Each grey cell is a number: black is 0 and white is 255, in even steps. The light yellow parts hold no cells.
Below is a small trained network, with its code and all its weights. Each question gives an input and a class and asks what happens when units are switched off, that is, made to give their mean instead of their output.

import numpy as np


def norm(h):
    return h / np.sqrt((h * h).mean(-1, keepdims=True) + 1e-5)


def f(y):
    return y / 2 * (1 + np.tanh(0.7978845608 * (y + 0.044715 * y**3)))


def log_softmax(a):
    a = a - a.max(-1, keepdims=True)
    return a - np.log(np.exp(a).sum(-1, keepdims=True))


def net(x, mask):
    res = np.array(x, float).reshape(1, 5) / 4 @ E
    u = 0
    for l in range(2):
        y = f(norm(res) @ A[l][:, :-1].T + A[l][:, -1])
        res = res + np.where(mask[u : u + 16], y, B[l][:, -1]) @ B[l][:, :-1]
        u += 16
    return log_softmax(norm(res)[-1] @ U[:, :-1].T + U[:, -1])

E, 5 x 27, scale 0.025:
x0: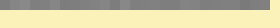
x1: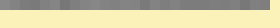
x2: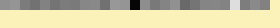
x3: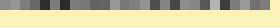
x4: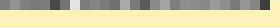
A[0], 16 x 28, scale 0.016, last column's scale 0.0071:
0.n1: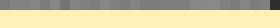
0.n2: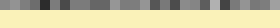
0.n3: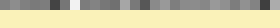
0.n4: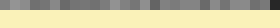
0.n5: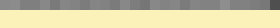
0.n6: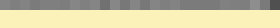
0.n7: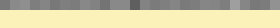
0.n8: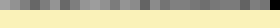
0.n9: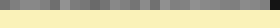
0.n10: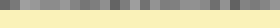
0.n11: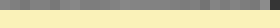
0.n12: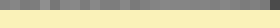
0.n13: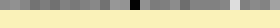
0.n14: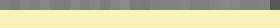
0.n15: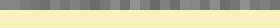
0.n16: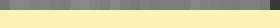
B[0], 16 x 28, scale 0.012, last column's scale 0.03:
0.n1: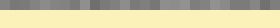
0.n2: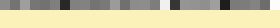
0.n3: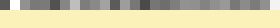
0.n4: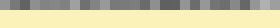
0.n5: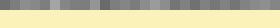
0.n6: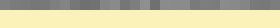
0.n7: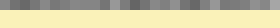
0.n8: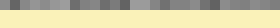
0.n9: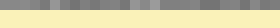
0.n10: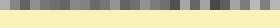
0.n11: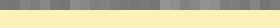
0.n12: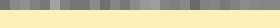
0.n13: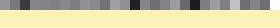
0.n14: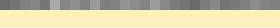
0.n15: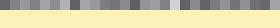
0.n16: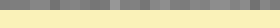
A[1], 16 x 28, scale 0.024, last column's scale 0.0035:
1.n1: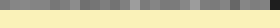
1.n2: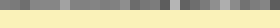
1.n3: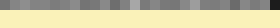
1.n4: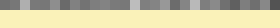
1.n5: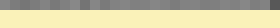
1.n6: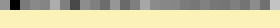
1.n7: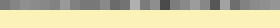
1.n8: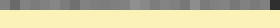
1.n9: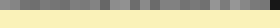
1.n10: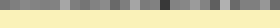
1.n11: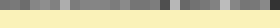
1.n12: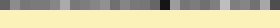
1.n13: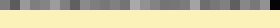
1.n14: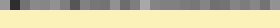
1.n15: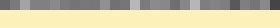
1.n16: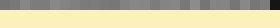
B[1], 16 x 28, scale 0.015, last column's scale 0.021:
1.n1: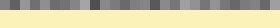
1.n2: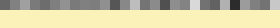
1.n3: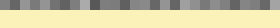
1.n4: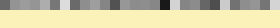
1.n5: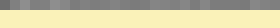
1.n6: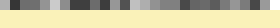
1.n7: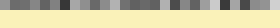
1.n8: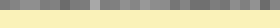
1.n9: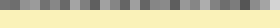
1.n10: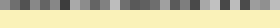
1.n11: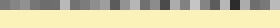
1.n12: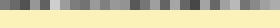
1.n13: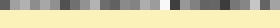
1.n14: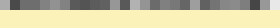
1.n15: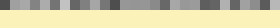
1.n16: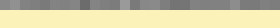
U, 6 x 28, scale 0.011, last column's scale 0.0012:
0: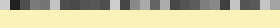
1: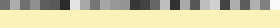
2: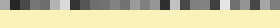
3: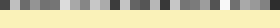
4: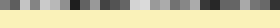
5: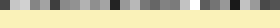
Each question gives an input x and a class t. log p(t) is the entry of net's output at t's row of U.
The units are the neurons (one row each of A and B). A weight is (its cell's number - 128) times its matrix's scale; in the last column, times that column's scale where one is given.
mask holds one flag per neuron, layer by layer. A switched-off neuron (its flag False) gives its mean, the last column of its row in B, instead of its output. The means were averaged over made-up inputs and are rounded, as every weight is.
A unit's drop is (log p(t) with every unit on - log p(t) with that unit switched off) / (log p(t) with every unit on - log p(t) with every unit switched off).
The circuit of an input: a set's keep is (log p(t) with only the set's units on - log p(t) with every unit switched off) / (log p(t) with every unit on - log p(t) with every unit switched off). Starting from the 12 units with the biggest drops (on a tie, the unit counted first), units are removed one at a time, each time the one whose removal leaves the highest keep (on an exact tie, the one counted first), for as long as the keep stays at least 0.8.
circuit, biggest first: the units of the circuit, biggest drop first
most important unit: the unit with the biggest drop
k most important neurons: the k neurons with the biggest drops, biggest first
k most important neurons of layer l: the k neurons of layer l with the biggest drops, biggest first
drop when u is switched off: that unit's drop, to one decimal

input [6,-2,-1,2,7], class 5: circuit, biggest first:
(0.n13)
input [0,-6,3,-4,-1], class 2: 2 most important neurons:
(0.n2; 0.n3)
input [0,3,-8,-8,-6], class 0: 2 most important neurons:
(0.n3; 0.n2)
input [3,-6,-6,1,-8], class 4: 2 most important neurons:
(0.n3; 0.n13)
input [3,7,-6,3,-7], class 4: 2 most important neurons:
(0.n13; 0.n3)
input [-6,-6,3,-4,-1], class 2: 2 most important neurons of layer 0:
(0.n2; 0.n3)
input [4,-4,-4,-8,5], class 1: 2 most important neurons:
(0.n13; 0.n2)
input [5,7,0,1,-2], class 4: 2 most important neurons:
(0.n13; 0.n3)
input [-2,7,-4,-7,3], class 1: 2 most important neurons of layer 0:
(0.n13; 0.n2)
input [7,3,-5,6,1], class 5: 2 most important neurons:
(0.n13; 1.n6)
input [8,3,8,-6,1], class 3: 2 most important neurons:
(0.n2; 1.n6)
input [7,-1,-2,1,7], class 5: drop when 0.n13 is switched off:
0.3
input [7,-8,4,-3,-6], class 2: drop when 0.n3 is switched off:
0.4
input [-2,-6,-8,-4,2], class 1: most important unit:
0.n2
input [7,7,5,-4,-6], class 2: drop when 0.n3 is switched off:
0.5
